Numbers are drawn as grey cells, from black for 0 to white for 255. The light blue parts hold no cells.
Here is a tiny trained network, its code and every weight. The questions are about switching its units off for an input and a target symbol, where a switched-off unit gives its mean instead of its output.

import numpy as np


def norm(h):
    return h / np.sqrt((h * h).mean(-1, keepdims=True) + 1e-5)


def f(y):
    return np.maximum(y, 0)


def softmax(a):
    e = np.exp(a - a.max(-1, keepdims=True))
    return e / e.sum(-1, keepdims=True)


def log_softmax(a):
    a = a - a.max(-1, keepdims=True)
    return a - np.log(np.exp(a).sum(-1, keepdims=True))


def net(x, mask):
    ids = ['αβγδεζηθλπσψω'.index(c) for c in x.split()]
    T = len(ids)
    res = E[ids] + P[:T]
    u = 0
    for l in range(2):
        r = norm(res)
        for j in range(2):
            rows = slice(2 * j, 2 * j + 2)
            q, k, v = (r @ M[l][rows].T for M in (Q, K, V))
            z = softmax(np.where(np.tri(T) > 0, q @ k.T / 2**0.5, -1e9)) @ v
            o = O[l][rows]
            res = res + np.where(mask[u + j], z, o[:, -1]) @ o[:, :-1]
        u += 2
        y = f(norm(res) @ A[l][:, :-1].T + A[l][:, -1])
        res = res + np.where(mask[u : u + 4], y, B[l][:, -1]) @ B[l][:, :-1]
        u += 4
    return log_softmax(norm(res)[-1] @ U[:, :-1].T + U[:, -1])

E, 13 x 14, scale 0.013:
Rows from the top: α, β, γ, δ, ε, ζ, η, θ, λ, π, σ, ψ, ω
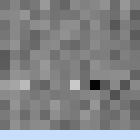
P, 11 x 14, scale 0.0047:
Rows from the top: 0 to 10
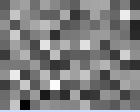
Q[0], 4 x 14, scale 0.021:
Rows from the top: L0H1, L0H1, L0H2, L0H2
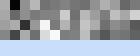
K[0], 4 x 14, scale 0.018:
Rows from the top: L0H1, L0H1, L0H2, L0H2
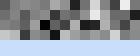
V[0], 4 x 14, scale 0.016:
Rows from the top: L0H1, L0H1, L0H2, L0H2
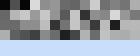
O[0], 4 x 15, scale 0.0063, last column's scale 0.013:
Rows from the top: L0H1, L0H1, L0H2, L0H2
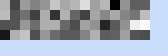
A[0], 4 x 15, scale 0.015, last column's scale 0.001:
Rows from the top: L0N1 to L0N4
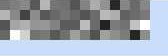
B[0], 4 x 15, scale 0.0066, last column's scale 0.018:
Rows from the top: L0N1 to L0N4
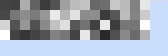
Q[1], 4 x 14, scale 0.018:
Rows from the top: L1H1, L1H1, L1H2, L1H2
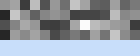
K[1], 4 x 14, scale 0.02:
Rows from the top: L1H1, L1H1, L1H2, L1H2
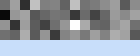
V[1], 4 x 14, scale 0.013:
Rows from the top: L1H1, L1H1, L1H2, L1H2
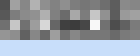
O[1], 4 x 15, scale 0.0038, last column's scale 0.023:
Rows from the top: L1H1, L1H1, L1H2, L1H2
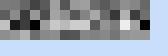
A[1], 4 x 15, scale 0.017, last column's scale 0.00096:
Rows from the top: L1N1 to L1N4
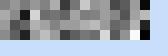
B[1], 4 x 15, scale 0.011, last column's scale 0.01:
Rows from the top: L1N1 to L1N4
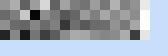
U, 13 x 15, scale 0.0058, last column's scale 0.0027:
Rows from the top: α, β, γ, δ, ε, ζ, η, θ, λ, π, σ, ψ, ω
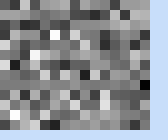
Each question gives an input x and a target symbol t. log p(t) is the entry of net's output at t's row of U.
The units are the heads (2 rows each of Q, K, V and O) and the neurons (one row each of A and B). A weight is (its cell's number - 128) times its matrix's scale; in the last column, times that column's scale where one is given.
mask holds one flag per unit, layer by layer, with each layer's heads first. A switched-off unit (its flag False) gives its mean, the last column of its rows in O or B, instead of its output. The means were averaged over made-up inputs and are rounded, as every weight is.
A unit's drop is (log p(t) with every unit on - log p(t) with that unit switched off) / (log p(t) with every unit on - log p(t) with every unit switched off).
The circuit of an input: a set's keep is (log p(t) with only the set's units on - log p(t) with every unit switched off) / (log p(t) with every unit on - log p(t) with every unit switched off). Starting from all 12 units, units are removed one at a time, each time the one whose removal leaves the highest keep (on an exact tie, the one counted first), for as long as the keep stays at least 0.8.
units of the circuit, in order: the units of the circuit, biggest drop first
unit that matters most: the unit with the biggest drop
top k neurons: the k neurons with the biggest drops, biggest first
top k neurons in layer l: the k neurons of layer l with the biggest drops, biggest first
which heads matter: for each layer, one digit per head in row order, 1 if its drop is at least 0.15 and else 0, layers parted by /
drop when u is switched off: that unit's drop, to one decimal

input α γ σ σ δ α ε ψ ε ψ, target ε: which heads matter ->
01 / 00
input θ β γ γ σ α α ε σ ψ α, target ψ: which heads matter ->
11 / 00
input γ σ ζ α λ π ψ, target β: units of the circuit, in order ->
[L0H1]
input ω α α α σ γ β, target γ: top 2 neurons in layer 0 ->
[L0N1, L0N3]
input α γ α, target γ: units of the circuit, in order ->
[L0H2, L1N4, L1N2, L0N3]
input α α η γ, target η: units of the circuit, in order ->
[L0H1, L0H2, L1N3, L0N3]
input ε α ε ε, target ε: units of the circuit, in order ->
[L0H2, L0N4]
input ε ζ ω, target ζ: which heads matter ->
10 / 00
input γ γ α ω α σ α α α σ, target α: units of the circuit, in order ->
[L0H2, L0N3]
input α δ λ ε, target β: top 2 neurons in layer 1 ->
[L1N4, L1N1]
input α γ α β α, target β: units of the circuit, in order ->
[L0H1, L1N4]
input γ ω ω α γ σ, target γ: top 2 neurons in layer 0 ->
[L0N1, L0N3]
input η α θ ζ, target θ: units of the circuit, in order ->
[L0H1, L0N2, L0H2]
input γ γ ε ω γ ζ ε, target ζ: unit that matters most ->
L0H1
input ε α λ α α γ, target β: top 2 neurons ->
[L1N2, L0N3]
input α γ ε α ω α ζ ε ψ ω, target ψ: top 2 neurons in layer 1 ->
[L1N1, L1N2]
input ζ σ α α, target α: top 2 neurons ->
[L0N3, L0N1]
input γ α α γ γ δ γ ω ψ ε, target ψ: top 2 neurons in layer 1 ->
[L1N1, L1N2]
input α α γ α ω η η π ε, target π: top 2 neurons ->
[L0N3, L1N4]
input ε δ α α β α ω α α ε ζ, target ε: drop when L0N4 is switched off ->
1.0
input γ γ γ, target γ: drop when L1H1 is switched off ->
0.0
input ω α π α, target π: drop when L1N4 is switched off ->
0.1
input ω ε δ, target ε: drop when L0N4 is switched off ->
1.1
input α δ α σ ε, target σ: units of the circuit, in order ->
[L0H2]
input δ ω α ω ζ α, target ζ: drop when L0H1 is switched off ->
0.7
